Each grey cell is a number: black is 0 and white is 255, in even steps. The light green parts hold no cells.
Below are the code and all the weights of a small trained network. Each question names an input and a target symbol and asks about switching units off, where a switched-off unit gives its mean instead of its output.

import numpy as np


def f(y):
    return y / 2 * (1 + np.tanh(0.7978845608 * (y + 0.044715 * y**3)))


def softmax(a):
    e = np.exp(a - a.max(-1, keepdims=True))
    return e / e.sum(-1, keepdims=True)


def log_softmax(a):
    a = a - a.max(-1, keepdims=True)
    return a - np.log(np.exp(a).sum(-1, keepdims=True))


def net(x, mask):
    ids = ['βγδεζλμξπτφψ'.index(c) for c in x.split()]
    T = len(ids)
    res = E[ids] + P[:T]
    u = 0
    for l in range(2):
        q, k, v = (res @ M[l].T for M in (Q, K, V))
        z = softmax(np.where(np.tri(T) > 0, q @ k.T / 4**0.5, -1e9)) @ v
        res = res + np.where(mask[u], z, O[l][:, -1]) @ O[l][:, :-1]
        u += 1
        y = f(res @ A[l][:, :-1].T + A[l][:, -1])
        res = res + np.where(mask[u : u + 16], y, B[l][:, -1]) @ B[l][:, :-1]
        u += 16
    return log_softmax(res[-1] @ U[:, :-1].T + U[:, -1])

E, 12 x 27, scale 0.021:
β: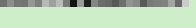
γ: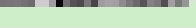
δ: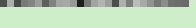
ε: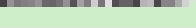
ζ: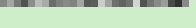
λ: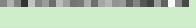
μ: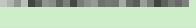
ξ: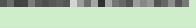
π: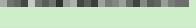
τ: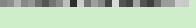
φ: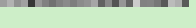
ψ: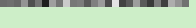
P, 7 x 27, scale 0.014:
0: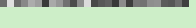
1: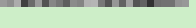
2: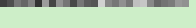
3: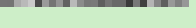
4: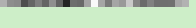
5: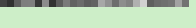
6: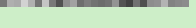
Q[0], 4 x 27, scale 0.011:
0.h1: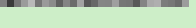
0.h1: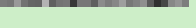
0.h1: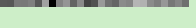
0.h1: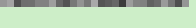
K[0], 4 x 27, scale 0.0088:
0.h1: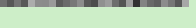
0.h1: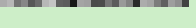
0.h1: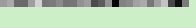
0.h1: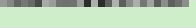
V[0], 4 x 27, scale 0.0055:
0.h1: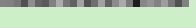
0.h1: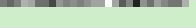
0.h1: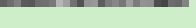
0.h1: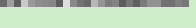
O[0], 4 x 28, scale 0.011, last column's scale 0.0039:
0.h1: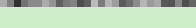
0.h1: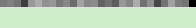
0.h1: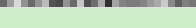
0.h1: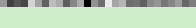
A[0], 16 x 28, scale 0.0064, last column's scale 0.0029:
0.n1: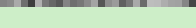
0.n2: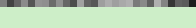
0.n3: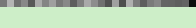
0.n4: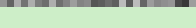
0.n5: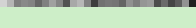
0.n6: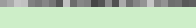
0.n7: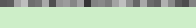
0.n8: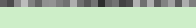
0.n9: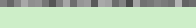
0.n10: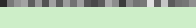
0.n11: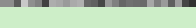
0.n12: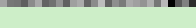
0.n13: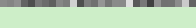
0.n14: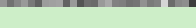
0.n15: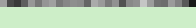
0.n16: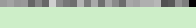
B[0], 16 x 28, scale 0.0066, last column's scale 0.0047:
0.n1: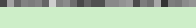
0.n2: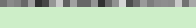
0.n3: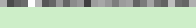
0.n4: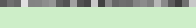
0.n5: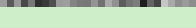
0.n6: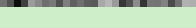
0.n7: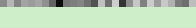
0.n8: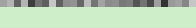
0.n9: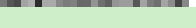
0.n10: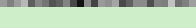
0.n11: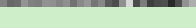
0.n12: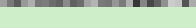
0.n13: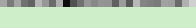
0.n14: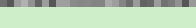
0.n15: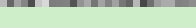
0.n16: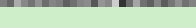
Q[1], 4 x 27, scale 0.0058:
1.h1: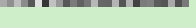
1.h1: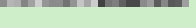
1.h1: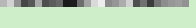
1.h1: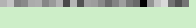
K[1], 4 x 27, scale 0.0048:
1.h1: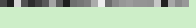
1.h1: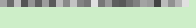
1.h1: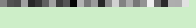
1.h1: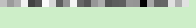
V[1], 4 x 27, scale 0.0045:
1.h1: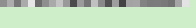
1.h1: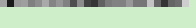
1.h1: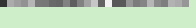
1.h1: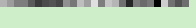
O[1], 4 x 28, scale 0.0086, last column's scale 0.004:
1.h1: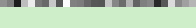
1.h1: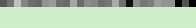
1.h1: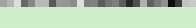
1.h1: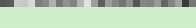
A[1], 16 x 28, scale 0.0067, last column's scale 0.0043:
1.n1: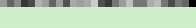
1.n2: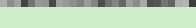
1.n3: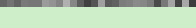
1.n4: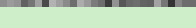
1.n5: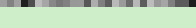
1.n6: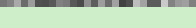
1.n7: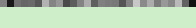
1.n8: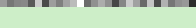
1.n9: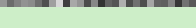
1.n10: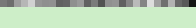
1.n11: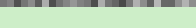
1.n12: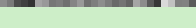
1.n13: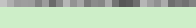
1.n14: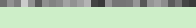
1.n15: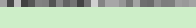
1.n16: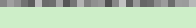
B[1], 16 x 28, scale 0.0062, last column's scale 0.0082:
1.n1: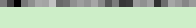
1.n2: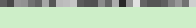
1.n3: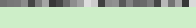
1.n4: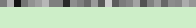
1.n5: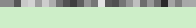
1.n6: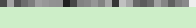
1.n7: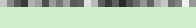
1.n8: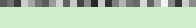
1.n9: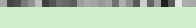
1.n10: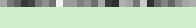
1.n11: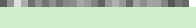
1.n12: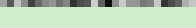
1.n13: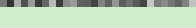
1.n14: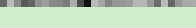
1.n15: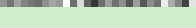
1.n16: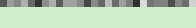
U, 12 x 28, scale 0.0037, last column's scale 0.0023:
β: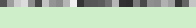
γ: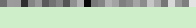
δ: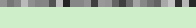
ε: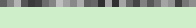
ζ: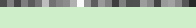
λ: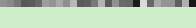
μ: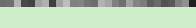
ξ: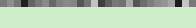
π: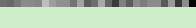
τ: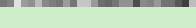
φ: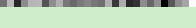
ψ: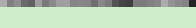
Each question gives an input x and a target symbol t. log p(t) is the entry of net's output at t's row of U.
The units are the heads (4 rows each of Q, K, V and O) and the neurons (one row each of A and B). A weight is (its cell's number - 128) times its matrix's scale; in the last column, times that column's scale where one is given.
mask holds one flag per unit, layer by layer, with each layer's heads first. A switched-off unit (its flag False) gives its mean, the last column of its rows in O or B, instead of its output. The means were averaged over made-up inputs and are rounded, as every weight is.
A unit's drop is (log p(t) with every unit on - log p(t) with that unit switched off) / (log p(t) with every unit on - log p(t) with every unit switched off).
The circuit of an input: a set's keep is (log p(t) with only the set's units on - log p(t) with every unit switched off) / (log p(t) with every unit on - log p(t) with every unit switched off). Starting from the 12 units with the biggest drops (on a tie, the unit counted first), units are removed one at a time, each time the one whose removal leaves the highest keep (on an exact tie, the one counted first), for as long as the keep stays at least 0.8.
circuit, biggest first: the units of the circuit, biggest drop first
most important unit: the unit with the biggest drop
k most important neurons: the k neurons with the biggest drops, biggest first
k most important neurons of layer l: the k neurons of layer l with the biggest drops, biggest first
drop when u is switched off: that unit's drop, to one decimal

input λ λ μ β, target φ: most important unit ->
0.n8
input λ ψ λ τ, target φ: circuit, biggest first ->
[0.n8, 1.n4, 1.n6]
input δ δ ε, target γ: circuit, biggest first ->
[0.h1, 0.n7]
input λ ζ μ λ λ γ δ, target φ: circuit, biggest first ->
[0.h1, 1.n9]
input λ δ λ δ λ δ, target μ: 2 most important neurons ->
[1.n2, 0.n4]
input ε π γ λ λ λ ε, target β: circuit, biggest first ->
[1.h1, 1.n13]
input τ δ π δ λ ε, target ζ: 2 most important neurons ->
[1.n3, 1.n10]
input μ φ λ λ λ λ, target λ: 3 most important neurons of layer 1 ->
[1.n10, 1.n14, 1.n7]
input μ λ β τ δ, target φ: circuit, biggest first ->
[1.h1, 0.h1, 0.n8]
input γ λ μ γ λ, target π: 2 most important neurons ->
[0.n8, 1.n5]
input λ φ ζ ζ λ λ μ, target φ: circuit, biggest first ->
[0.h1, 1.n9]
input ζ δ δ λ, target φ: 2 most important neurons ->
[1.n9, 0.n4]
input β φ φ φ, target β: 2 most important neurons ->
[0.n8, 0.n6]
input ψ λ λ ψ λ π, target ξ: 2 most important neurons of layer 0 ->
[0.n11, 0.n15]
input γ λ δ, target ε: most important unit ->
1.h1
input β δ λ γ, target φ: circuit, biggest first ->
[0.h1, 1.n9]
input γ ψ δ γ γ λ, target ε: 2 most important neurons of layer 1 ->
[1.n15, 1.n6]
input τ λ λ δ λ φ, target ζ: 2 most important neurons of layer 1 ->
[1.n3, 1.n10]
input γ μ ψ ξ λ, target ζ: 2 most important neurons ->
[0.n8, 1.n1]
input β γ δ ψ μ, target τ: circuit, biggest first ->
[1.h1]
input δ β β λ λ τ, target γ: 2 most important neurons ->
[0.n7, 1.n6]
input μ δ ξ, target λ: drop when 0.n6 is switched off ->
0.2
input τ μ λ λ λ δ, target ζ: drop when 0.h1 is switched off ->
0.1
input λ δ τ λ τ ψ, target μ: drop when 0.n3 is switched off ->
0.0
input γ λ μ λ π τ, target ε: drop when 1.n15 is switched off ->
0.2
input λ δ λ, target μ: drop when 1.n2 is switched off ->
0.3
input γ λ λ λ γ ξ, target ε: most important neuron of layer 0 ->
[0.n8]
